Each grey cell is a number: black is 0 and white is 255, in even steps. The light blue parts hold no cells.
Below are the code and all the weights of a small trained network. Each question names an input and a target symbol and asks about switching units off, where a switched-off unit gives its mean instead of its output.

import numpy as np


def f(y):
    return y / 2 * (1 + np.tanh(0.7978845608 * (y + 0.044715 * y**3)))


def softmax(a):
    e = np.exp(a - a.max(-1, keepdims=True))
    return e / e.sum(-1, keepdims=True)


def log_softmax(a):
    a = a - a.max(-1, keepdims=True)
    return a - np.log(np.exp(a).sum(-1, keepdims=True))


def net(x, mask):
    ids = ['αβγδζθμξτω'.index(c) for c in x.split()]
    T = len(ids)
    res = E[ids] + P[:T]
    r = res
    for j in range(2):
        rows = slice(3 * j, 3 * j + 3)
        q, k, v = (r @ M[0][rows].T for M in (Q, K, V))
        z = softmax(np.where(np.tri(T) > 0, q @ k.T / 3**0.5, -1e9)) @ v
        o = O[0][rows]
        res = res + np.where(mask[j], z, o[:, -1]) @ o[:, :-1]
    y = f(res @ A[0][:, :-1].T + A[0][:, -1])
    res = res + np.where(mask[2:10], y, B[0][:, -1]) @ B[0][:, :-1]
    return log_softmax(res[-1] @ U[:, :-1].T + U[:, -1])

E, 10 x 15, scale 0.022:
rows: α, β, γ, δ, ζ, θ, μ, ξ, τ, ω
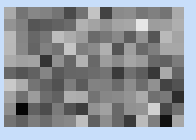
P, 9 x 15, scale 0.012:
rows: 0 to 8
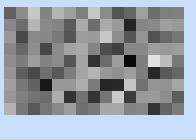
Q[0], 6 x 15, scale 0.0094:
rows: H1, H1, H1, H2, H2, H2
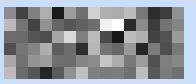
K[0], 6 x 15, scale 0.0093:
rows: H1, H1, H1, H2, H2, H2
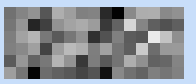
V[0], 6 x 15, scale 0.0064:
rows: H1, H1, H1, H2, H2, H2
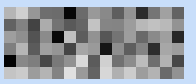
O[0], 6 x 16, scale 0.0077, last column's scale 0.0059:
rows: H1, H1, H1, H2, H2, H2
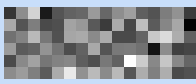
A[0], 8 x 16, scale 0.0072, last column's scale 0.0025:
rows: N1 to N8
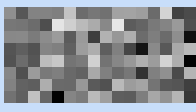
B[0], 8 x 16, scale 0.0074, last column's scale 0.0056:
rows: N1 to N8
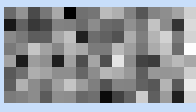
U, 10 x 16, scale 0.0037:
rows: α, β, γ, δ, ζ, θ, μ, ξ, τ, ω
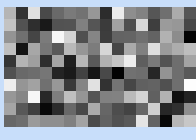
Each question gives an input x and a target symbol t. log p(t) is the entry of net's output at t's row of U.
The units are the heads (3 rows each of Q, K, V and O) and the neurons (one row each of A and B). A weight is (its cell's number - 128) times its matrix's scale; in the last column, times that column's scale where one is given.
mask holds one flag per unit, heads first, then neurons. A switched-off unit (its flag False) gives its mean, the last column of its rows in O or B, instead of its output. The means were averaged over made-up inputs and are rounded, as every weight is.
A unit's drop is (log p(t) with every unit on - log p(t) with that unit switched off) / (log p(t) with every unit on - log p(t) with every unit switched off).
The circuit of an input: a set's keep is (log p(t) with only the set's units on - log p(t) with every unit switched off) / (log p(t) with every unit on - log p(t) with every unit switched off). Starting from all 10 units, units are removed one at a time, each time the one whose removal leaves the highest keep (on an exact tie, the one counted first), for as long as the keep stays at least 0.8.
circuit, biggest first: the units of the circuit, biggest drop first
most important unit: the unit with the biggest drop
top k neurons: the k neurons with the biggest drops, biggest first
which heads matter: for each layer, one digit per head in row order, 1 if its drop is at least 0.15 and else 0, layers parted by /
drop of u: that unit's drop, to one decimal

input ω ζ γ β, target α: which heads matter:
01
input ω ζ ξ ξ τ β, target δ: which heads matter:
11
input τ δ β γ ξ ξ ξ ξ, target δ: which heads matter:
11
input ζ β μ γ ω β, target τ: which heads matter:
01
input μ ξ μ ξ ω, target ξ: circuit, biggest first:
H1, N4, N8
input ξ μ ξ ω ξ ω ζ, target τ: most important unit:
H2
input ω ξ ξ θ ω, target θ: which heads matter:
01
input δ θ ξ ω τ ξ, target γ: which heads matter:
10
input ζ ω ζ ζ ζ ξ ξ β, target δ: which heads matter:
10
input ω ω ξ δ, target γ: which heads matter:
10
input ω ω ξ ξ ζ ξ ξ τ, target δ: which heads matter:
10
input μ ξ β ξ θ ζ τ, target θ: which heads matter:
11
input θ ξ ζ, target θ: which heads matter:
01
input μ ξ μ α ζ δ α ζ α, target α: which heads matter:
11
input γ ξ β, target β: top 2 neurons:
N5, N4
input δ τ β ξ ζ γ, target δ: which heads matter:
11
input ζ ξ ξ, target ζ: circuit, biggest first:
N1, H2, H1
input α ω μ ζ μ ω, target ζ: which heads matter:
10
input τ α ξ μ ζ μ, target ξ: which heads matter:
10
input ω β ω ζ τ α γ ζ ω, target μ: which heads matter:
01
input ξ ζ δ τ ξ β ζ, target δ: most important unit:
H2
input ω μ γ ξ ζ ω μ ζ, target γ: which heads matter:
10
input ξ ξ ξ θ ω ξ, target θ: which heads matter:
01
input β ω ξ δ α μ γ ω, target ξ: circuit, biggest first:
H1, N8
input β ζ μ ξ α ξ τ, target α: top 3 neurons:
N4, N6, N2
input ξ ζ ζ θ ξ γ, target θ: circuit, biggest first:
H2
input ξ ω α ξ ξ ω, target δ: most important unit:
N4
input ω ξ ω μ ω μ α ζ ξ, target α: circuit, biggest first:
H2, H1, N6
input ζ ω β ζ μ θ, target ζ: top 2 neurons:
N6, N8
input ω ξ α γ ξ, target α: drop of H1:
0.4
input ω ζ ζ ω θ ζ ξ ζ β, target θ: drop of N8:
0.1
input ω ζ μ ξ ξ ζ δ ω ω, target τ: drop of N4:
-0.1
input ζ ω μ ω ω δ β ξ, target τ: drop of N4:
0.2
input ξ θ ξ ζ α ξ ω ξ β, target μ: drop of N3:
-0.1
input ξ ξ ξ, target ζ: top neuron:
N1
